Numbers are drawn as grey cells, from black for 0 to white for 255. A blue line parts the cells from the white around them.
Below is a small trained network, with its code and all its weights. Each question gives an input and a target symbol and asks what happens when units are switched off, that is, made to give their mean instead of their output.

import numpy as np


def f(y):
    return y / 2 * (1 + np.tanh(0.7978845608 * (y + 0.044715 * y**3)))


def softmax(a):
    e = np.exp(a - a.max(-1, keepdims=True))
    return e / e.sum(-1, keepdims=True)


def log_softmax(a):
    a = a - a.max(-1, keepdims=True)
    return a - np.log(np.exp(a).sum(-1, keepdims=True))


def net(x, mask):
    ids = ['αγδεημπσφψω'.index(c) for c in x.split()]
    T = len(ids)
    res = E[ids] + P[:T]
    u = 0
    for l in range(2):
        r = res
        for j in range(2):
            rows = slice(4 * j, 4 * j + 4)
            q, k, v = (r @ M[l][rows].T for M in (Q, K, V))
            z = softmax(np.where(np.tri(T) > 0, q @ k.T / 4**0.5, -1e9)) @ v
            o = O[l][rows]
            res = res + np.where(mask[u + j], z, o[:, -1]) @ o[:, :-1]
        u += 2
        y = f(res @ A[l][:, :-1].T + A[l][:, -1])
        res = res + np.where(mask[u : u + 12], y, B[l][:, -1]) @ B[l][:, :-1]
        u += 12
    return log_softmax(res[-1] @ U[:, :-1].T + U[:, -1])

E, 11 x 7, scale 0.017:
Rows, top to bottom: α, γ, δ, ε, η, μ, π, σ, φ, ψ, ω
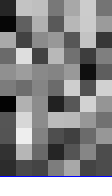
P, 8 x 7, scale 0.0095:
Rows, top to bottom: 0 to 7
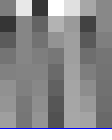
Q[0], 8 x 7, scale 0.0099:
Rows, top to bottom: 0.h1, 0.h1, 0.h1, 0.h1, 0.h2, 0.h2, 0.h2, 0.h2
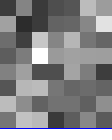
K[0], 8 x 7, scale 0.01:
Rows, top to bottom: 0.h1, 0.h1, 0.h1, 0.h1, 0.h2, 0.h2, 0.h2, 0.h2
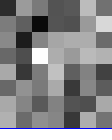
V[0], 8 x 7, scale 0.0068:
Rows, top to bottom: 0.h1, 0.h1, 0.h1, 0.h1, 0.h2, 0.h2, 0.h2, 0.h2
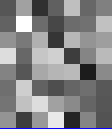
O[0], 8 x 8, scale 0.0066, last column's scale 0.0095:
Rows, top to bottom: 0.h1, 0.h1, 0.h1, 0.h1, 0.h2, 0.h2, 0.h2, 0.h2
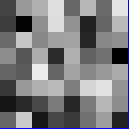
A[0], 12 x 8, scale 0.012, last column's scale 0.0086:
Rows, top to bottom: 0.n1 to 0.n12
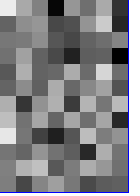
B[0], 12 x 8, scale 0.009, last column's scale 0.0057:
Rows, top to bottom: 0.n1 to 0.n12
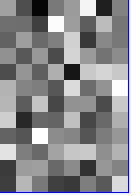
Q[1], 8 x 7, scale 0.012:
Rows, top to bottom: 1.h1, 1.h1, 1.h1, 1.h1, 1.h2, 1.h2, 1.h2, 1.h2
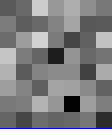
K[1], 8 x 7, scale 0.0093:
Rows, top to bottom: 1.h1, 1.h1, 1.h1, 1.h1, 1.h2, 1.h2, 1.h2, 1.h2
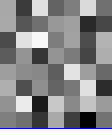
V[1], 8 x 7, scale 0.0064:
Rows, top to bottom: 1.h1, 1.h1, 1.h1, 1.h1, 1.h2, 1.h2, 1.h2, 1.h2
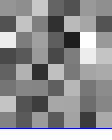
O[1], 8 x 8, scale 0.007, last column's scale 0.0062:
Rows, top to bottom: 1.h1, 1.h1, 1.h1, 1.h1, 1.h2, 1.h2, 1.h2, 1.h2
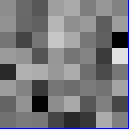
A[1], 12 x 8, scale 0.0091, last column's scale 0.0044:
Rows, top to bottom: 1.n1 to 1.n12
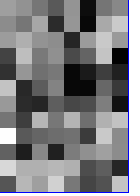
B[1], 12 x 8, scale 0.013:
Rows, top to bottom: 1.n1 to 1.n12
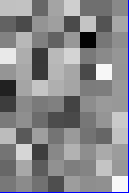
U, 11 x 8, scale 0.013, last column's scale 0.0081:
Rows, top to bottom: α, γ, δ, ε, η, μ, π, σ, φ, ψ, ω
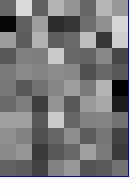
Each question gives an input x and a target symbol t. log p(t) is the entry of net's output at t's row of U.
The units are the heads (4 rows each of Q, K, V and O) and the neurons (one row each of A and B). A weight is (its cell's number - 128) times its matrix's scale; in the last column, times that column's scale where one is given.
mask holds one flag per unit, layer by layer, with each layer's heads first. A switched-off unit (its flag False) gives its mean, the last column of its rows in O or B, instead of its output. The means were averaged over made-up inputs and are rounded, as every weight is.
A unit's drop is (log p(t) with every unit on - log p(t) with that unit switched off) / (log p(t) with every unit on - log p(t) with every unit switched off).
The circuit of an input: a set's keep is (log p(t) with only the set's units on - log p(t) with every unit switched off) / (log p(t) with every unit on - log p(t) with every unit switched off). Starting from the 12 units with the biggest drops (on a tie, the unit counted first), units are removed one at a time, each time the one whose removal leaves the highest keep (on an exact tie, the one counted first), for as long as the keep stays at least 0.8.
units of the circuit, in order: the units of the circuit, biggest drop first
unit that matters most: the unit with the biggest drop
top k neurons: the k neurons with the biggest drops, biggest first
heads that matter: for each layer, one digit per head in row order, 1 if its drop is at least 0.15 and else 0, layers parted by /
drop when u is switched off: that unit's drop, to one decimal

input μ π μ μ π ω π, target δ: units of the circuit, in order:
[1.h1]
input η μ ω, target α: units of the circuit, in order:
[1.n5, 0.n12]
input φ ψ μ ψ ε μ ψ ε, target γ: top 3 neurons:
[0.n7, 1.n4, 0.n10]
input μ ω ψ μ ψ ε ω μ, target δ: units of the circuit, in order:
[0.h2, 1.n2, 1.h2, 1.n9]
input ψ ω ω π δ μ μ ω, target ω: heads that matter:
00 / 10
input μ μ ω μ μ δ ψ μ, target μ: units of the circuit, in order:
[0.n7, 1.h1, 1.h2]
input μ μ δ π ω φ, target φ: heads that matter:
01 / 01
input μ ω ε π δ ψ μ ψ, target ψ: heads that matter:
11 / 01
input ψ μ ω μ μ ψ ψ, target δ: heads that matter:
11 / 00
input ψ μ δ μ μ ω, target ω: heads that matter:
10 / 10
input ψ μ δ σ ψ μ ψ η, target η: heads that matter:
11 / 01
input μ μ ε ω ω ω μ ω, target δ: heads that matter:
10 / 00
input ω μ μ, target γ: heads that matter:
01 / 00
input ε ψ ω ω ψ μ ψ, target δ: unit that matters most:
0.h1
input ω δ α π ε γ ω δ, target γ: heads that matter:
11 / 00
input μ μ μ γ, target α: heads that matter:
10 / 10
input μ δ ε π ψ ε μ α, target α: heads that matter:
01 / 00
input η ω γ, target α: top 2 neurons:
[0.n7, 1.n4]
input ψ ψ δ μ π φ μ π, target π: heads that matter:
11 / 11
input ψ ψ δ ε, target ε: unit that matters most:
0.n6
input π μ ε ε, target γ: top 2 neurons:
[0.n7, 0.n5]
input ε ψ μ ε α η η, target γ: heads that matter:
10 / 00
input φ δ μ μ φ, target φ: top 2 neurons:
[0.n10, 0.n4]
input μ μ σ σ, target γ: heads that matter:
11 / 00
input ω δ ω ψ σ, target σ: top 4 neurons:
[0.n12, 0.n7, 0.n9, 1.n12]
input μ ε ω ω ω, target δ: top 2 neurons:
[0.n12, 1.n8]
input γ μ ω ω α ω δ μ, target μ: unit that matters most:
1.n9
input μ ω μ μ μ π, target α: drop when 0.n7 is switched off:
0.1
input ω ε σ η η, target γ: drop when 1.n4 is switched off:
0.2
